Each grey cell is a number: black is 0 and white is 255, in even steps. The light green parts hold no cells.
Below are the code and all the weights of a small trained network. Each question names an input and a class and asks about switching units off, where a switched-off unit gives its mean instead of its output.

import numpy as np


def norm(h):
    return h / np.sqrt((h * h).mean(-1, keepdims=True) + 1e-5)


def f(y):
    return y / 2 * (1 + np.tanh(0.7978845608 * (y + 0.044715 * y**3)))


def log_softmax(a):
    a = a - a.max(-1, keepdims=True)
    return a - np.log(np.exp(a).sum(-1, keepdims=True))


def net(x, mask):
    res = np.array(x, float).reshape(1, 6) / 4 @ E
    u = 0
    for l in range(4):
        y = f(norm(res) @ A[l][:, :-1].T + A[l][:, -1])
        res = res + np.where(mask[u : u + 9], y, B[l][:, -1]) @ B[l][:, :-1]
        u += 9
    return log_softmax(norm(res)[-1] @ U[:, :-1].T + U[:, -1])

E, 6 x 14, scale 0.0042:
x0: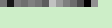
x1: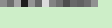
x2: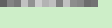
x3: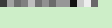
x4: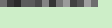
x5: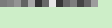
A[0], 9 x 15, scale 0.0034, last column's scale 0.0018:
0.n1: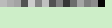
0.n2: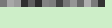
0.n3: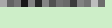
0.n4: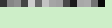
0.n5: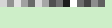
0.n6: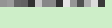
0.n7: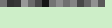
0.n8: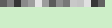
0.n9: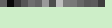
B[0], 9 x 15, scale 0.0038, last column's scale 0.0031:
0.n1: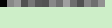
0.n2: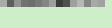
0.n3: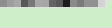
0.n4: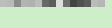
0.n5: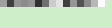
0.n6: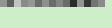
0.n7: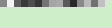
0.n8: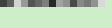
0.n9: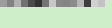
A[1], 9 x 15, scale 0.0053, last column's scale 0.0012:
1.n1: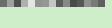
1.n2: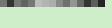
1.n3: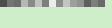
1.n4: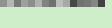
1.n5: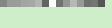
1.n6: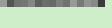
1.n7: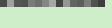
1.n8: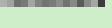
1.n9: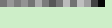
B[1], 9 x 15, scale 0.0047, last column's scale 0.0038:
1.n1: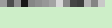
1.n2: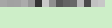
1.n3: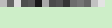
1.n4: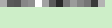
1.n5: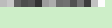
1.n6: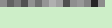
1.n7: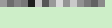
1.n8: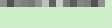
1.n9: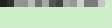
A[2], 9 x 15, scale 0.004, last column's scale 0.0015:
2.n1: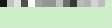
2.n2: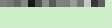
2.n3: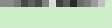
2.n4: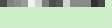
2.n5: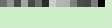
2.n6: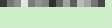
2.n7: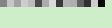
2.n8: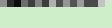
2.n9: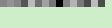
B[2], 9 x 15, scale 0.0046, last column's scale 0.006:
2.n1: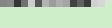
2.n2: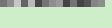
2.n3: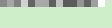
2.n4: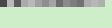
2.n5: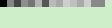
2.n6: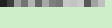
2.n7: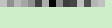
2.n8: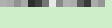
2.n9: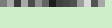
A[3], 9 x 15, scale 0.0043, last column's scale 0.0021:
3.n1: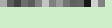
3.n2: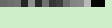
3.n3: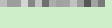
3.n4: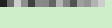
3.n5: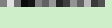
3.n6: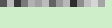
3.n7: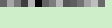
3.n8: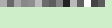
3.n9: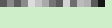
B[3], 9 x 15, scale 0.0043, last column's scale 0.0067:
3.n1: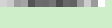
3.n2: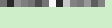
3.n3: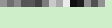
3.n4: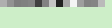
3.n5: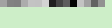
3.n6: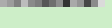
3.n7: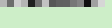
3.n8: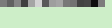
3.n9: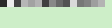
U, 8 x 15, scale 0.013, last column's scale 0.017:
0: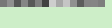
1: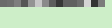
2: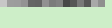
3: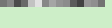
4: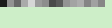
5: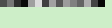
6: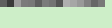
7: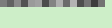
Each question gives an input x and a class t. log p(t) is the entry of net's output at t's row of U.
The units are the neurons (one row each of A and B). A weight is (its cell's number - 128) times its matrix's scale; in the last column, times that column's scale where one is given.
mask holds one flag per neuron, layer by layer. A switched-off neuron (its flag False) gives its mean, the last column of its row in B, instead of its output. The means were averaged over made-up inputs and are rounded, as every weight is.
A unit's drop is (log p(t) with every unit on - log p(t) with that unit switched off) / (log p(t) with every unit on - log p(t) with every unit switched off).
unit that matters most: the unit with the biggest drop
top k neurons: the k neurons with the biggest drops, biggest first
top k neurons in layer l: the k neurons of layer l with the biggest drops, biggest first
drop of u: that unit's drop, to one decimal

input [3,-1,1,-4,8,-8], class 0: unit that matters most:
1.n3
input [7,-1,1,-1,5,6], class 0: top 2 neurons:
0.n7; 1.n7
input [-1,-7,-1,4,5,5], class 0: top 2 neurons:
1.n3; 1.n7
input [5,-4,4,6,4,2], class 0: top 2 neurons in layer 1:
1.n7; 1.n2
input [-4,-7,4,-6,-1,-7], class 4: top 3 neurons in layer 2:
2.n6; 2.n8; 2.n4
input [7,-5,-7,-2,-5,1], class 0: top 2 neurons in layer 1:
1.n3; 1.n2
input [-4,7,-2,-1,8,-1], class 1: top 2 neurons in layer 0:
0.n3; 0.n5
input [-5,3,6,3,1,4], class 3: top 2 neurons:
1.n1; 0.n4
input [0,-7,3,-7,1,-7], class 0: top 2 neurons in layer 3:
3.n3; 3.n7
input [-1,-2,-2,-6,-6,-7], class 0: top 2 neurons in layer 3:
3.n3; 3.n7
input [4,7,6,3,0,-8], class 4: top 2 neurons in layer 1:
1.n5; 1.n4
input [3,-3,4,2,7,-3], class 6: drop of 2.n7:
-0.1
